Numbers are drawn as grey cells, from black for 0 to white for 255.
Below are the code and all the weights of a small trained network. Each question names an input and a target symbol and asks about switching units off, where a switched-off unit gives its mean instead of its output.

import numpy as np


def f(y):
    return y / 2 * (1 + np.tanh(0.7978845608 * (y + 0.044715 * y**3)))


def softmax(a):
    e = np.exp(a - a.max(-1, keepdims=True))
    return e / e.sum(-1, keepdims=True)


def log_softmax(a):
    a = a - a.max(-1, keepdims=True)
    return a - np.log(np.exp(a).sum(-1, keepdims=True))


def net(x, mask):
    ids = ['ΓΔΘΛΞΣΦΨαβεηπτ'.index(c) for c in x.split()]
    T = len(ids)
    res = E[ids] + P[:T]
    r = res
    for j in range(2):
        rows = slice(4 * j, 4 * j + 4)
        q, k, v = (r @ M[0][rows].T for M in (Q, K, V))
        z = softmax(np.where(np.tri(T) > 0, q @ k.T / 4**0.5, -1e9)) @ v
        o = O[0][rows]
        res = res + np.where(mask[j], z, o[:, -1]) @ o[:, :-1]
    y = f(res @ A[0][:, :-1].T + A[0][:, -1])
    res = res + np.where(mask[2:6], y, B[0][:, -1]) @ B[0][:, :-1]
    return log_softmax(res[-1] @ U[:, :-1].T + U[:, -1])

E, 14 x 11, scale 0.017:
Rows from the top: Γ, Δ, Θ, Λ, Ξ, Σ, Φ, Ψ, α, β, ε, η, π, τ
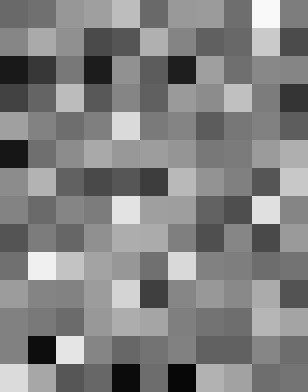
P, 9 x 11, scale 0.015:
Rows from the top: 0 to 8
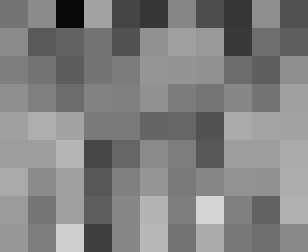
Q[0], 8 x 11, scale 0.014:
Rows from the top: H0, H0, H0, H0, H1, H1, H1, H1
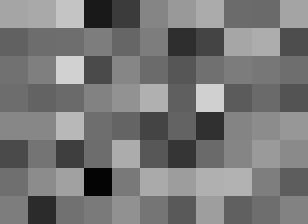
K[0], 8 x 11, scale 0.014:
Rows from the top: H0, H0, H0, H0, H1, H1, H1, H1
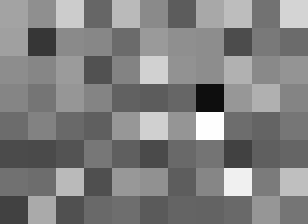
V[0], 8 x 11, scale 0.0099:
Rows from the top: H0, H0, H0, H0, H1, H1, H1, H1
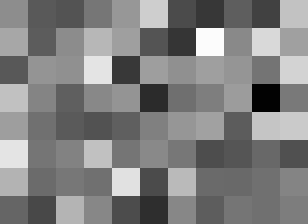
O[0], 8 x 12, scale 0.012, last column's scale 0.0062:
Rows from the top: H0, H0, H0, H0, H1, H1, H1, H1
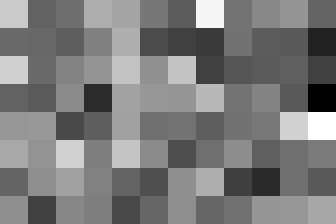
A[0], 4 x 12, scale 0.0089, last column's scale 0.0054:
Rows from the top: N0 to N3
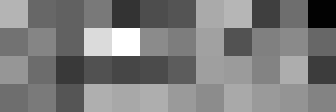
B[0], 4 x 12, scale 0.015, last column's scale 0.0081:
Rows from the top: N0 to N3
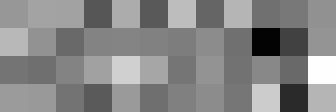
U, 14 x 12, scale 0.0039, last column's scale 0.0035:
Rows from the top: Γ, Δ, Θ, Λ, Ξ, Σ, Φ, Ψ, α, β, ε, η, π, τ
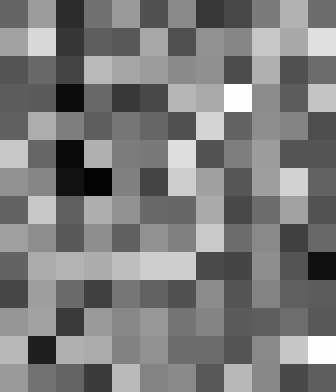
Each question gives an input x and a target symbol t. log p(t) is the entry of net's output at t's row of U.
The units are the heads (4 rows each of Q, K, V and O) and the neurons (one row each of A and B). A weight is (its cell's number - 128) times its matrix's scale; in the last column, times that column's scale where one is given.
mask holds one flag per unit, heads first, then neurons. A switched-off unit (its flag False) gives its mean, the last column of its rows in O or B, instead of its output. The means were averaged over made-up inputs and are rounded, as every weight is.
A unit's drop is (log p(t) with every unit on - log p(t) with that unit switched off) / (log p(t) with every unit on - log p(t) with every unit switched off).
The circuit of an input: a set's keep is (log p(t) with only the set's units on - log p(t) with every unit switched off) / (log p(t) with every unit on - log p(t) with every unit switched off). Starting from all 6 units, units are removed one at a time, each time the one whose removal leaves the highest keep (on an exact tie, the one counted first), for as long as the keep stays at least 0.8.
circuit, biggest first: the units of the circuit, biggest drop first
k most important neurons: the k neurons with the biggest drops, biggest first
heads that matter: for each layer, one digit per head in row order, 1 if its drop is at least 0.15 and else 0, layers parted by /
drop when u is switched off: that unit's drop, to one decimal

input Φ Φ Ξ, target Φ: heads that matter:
11
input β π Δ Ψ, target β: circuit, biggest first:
H0
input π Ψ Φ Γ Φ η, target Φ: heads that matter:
11
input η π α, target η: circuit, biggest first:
N1, H0, H1
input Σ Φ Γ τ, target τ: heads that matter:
10
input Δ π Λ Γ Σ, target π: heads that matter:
01
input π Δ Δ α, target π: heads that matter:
01
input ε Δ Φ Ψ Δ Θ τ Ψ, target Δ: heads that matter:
11
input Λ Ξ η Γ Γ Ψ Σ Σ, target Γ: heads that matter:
10
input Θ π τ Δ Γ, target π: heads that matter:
01
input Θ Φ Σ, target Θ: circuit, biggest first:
N2, H1, H0
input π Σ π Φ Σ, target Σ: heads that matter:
10
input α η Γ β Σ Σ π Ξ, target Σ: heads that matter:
11
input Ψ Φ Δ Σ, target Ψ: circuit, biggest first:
H1, H0
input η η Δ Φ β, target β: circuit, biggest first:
H0
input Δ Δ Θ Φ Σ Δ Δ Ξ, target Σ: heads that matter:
11
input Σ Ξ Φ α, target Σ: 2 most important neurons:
N3, N1
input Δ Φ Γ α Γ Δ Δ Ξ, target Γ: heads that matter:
10
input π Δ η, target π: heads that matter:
01
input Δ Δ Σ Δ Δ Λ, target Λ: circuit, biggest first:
H1
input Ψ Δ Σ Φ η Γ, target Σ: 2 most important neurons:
N1, N3
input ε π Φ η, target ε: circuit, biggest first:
H0, H1
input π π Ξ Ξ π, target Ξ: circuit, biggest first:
H1, H0
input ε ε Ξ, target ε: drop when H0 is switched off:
0.7
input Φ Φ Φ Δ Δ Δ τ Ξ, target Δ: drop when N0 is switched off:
0.0
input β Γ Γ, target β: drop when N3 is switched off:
0.0
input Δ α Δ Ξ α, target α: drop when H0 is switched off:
0.8
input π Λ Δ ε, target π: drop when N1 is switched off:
0.0
